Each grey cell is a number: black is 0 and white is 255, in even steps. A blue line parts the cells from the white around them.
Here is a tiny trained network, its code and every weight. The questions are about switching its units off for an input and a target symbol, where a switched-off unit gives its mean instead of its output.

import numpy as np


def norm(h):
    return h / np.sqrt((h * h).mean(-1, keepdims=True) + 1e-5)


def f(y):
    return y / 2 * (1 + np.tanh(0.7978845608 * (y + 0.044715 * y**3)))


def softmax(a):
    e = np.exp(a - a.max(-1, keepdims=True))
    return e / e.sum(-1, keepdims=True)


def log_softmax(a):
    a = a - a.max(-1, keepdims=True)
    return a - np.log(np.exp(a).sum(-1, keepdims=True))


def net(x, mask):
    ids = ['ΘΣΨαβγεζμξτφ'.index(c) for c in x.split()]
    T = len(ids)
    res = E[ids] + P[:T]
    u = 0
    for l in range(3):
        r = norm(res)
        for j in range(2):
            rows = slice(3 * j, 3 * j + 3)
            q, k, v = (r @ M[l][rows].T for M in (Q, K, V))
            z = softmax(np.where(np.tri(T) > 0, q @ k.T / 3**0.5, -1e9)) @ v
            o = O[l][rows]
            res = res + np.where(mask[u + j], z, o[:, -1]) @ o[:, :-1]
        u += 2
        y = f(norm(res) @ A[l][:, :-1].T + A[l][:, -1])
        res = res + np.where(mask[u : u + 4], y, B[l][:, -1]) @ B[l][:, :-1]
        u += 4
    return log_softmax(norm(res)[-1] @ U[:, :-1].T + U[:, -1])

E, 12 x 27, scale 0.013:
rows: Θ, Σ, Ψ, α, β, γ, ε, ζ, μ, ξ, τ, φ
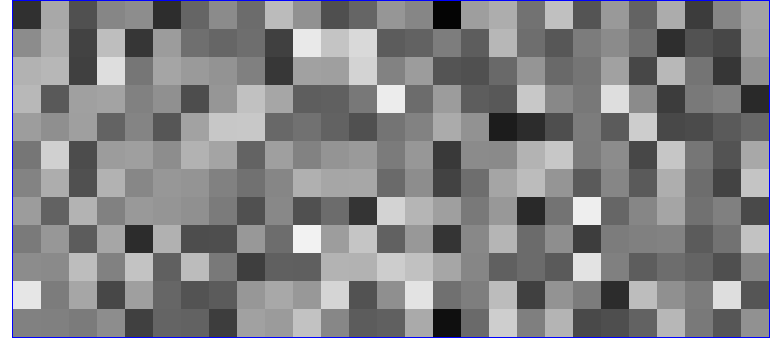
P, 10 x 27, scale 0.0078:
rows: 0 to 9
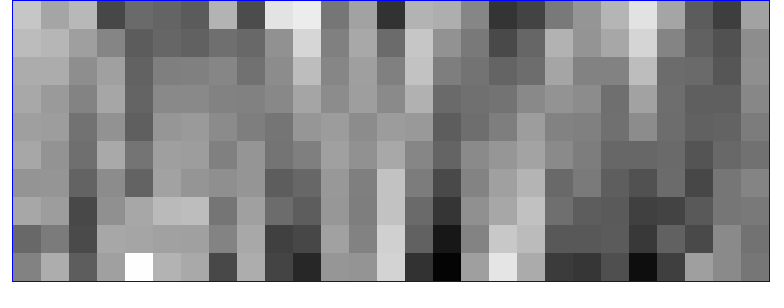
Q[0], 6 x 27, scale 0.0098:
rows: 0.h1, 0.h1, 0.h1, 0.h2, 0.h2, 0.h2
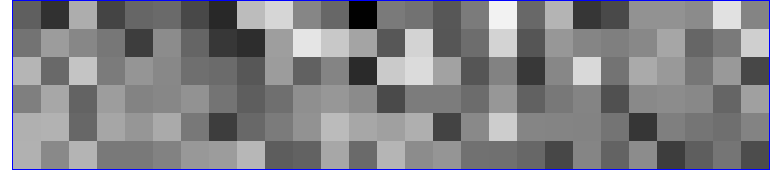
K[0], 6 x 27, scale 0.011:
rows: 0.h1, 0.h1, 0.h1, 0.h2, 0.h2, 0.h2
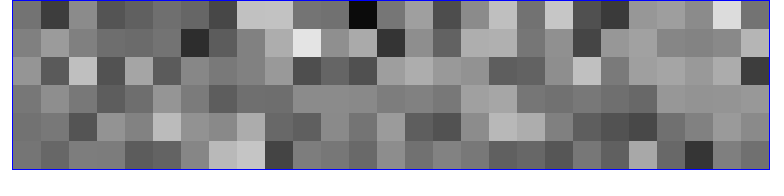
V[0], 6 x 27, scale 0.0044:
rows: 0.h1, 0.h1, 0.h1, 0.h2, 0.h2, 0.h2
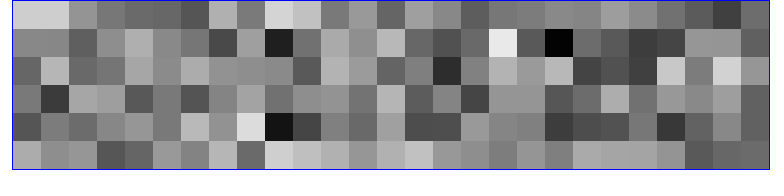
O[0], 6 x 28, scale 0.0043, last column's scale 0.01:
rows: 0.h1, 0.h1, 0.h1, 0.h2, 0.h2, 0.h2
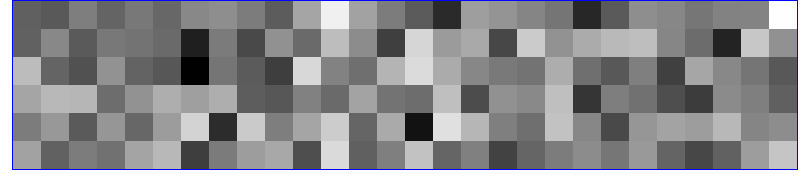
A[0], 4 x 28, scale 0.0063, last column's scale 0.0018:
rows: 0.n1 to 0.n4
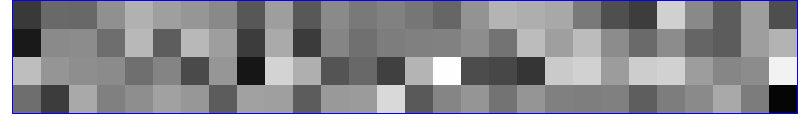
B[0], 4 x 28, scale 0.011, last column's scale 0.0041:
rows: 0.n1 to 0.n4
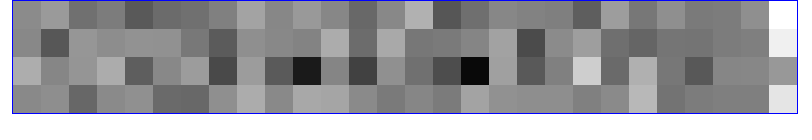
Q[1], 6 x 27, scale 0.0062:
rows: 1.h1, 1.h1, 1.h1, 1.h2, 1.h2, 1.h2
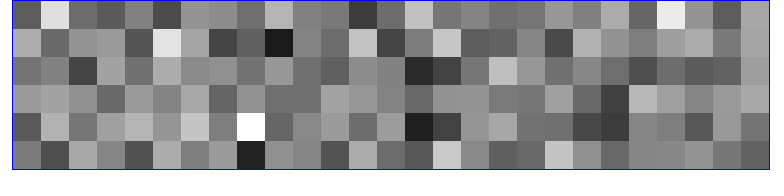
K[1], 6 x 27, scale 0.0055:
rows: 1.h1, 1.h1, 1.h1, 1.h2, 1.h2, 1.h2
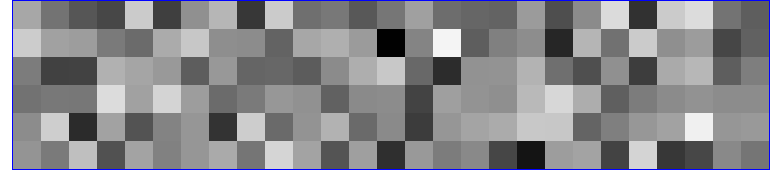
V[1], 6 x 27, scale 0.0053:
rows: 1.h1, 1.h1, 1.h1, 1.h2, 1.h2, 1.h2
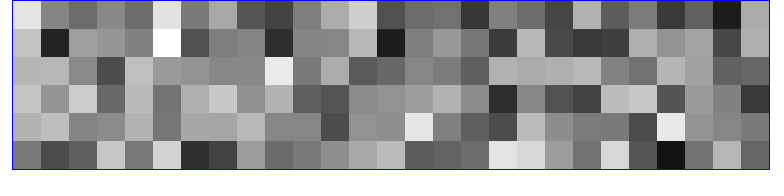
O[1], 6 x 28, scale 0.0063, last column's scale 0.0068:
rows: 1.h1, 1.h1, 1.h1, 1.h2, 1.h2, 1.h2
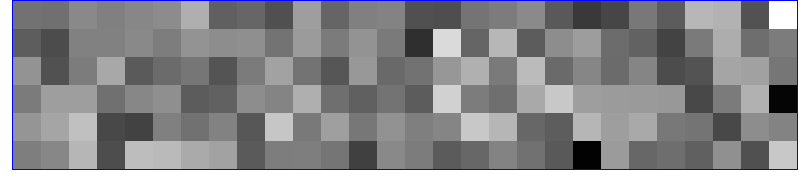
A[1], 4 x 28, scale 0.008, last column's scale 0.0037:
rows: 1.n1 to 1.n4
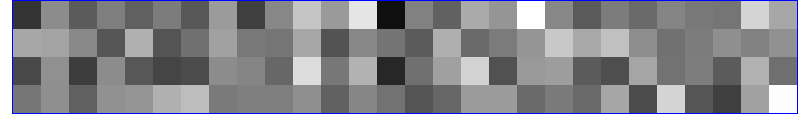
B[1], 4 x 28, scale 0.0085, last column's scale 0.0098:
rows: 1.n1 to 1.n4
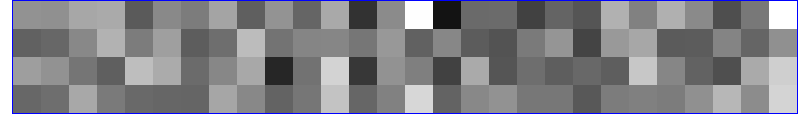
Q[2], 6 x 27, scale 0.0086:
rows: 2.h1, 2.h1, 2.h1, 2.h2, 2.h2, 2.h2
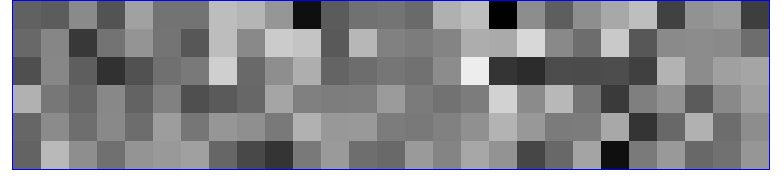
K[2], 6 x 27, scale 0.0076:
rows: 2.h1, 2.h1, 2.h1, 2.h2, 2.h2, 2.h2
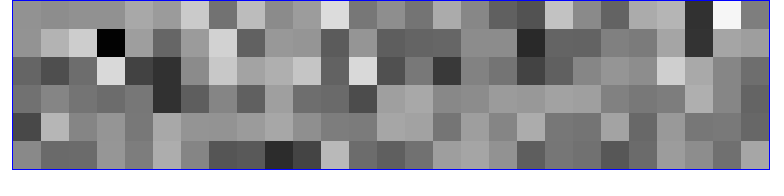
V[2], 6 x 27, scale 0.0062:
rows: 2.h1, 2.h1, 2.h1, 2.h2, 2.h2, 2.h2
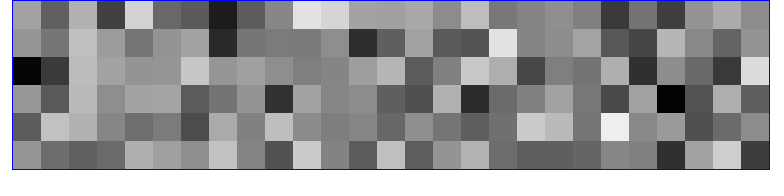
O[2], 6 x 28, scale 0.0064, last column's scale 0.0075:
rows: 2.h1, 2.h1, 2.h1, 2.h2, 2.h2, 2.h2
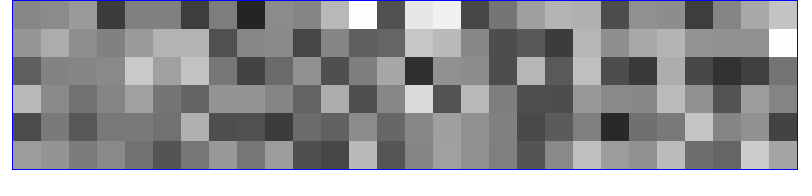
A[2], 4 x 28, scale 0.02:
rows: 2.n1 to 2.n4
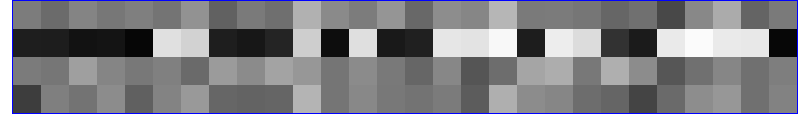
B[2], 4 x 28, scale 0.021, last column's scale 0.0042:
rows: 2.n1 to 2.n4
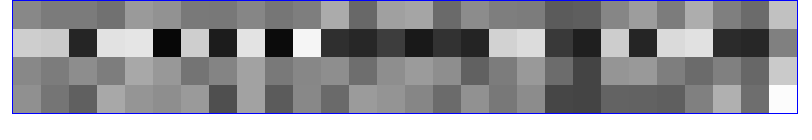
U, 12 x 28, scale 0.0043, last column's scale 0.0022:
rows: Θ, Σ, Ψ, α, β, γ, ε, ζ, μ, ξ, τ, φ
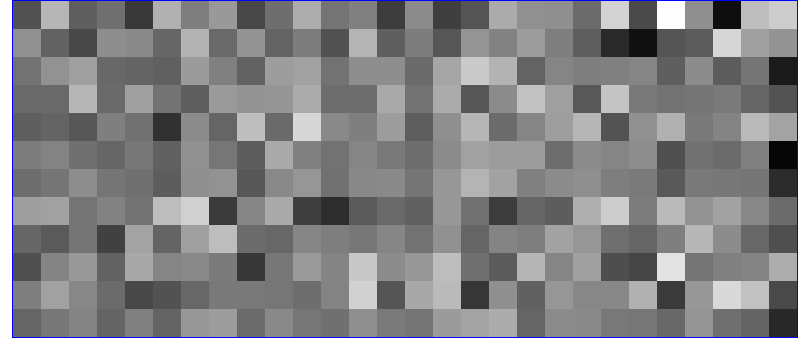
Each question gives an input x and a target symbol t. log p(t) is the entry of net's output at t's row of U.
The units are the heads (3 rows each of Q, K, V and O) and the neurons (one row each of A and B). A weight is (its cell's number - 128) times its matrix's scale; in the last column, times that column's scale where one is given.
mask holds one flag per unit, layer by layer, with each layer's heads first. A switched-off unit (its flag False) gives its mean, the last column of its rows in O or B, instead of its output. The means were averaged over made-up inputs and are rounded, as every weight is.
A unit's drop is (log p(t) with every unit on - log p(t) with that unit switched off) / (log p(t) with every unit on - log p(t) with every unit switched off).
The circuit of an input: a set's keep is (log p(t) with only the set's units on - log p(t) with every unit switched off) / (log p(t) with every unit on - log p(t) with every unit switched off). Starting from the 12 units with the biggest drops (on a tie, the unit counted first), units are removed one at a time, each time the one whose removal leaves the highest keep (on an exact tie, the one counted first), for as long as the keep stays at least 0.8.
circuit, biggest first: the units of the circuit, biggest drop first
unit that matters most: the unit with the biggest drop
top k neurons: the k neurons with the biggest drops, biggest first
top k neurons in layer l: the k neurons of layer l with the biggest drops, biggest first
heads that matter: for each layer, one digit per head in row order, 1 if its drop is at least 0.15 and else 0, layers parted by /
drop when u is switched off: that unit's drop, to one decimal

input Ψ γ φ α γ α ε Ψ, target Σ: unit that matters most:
2.h2
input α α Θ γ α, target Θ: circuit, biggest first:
1.h1, 2.n4
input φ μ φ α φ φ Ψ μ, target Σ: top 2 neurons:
2.n4, 1.n3
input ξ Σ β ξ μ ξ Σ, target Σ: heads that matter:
00 / 00 / 00
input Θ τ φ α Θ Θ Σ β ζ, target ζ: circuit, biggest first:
0.h1, 0.n3, 2.h1
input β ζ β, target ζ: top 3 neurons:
1.n3, 0.n3, 0.n4
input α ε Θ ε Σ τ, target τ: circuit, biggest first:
0.h1, 2.h1, 0.n3, 1.n1
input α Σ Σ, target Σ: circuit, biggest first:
1.h1, 2.n4
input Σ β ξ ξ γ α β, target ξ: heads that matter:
10 / 01 / 10
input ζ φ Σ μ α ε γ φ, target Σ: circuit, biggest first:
2.n4, 2.h2
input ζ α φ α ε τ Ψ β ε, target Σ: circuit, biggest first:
2.n4, 1.n3, 2.h2
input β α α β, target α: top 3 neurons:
1.n3, 2.n3, 1.n1
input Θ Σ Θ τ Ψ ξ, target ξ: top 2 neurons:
1.n1, 1.n3
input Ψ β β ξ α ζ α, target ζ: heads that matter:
10 / 01 / 11
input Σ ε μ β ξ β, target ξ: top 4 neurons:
1.n3, 0.n2, 1.n1, 0.n4
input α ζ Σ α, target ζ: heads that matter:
10 / 00 / 11
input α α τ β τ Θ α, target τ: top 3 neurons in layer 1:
1.n1, 1.n2, 1.n3
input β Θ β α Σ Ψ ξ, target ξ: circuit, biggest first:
0.h1, 2.h1, 1.n1
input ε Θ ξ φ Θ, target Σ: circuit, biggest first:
2.h2, 2.n4
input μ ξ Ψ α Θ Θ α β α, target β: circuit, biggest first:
0.n4, 0.h2
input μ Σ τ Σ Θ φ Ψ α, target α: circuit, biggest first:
0.h2, 2.h1, 2.n3, 1.n1
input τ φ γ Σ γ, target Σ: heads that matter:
01 / 01 / 01
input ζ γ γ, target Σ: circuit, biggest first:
2.h2, 1.n3, 2.n4
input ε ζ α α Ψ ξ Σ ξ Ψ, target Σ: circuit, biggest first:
2.n4, 1.n3, 1.h1
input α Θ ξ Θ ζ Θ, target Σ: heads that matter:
00 / 00 / 01
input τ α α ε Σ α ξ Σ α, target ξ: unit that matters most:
0.h2
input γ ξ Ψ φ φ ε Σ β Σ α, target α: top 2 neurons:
0.n4, 2.n3
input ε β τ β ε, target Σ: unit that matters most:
0.h1
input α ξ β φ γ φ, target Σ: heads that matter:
10 / 01 / 01
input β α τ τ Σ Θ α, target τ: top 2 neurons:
1.n1, 1.n3
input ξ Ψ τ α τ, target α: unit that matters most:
1.h2
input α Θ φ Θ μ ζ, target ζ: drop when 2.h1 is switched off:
0.4
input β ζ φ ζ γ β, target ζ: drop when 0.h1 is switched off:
0.6
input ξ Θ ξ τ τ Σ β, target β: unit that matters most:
0.h2
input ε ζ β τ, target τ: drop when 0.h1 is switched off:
0.8
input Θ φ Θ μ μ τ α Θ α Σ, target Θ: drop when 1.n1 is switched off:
0.2
